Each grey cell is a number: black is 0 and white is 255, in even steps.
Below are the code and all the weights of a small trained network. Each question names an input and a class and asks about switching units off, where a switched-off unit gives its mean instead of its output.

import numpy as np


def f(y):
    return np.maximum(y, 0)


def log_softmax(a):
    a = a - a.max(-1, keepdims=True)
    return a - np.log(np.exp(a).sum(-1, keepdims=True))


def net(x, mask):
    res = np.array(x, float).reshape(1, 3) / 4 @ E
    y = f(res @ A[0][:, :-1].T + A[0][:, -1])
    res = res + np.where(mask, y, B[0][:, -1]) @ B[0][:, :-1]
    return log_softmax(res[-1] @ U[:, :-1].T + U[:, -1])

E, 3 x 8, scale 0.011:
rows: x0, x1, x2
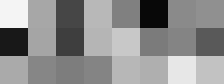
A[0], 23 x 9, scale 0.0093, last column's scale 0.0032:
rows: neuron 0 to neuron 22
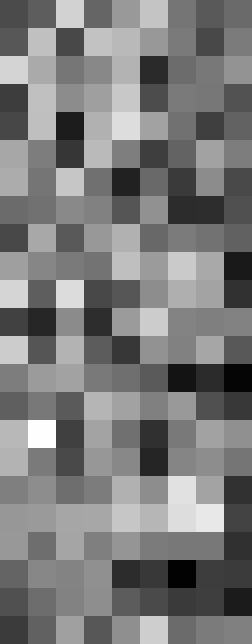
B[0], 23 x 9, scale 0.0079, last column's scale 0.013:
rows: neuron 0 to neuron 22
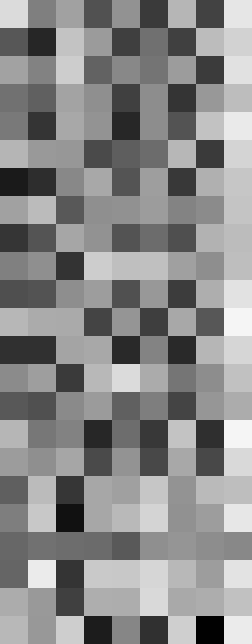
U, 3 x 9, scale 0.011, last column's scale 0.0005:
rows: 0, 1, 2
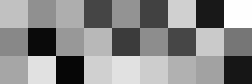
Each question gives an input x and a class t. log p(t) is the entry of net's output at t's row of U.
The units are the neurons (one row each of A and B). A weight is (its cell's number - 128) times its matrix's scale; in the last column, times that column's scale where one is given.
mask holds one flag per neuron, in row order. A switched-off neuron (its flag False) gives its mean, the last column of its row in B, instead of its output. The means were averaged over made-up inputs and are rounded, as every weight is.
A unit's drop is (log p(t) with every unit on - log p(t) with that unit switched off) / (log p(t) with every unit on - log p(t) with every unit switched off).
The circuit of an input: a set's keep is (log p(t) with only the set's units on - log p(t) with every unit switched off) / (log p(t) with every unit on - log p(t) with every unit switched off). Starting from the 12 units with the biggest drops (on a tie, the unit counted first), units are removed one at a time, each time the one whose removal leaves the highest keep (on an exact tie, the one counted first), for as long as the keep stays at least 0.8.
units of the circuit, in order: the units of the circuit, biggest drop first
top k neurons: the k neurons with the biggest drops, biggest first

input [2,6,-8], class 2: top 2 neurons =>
(neuron 20; neuron 21)
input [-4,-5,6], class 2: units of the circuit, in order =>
(neuron 18)
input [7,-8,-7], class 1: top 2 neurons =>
(neuron 6; neuron 12)
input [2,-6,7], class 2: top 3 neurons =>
(neuron 18; neuron 9; neuron 4)
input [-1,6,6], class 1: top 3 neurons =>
(neuron 4; neuron 1; neuron 20)
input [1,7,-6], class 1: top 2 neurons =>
(neuron 4; neuron 1)
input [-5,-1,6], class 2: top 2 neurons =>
(neuron 18; neuron 15)
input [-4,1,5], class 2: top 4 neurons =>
(neuron 18; neuron 15; neuron 17; neuron 2)
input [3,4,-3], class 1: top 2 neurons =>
(neuron 22; neuron 11)
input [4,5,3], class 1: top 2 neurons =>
(neuron 22; neuron 4)
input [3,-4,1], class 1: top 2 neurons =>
(neuron 22; neuron 11)
